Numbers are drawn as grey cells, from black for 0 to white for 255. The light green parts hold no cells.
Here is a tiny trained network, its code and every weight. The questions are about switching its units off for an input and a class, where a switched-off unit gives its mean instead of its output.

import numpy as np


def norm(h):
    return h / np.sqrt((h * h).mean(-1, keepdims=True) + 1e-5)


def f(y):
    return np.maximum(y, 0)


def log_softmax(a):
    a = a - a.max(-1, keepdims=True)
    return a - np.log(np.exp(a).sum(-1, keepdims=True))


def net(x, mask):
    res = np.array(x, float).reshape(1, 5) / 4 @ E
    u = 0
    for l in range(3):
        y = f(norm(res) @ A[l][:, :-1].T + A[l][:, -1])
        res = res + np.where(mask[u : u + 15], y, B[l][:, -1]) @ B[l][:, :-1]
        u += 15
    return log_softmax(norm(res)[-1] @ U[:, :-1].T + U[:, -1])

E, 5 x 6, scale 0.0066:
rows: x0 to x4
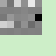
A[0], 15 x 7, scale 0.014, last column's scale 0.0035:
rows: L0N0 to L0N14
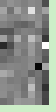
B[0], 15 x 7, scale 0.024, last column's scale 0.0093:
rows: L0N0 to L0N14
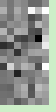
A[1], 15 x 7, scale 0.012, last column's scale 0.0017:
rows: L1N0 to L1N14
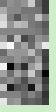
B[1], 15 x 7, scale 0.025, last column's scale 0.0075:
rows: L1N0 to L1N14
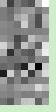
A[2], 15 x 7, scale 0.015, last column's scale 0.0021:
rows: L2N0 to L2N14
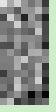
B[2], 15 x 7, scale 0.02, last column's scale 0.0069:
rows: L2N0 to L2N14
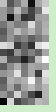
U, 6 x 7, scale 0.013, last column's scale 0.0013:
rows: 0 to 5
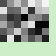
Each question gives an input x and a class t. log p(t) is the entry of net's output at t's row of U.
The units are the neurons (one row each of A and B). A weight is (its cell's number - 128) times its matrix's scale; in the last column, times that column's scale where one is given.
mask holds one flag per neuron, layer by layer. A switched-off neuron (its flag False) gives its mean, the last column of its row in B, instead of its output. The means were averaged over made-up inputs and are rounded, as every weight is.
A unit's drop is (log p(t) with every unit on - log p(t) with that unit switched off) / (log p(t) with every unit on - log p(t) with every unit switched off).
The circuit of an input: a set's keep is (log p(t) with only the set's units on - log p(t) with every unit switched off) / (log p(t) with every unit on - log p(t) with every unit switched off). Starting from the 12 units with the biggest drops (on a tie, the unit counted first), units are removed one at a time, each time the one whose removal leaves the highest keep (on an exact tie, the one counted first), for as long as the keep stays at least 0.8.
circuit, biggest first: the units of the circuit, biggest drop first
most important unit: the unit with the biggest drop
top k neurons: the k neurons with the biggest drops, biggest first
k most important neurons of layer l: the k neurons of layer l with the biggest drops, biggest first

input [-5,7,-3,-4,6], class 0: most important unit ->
L0N9
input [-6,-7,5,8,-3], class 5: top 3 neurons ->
(L0N1 L0N6 L2N14)
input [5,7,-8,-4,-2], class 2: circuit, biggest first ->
(L0N9 L1N9)
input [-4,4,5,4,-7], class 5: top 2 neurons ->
(L0N1 L0N6)
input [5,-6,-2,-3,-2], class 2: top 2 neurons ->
(L0N9 L1N9)
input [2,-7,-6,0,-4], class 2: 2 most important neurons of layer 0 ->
(L0N9 L0N4)
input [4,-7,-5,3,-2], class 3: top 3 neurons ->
(L0N9 L0N6 L1N9)
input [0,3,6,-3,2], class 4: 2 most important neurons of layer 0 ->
(L0N1 L0N9)
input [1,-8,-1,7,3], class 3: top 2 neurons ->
(L0N9 L0N6)
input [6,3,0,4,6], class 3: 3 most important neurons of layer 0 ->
(L0N9 L0N6 L0N5)
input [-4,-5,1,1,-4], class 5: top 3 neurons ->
(L0N1 L0N6 L2N14)
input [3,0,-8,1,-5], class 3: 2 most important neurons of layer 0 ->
(L0N9 L0N6)
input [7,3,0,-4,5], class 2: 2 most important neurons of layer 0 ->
(L0N9 L0N5)
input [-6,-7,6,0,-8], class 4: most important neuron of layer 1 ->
(L1N6)
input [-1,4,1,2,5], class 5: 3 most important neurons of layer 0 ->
(L0N1 L0N6 L0N10)
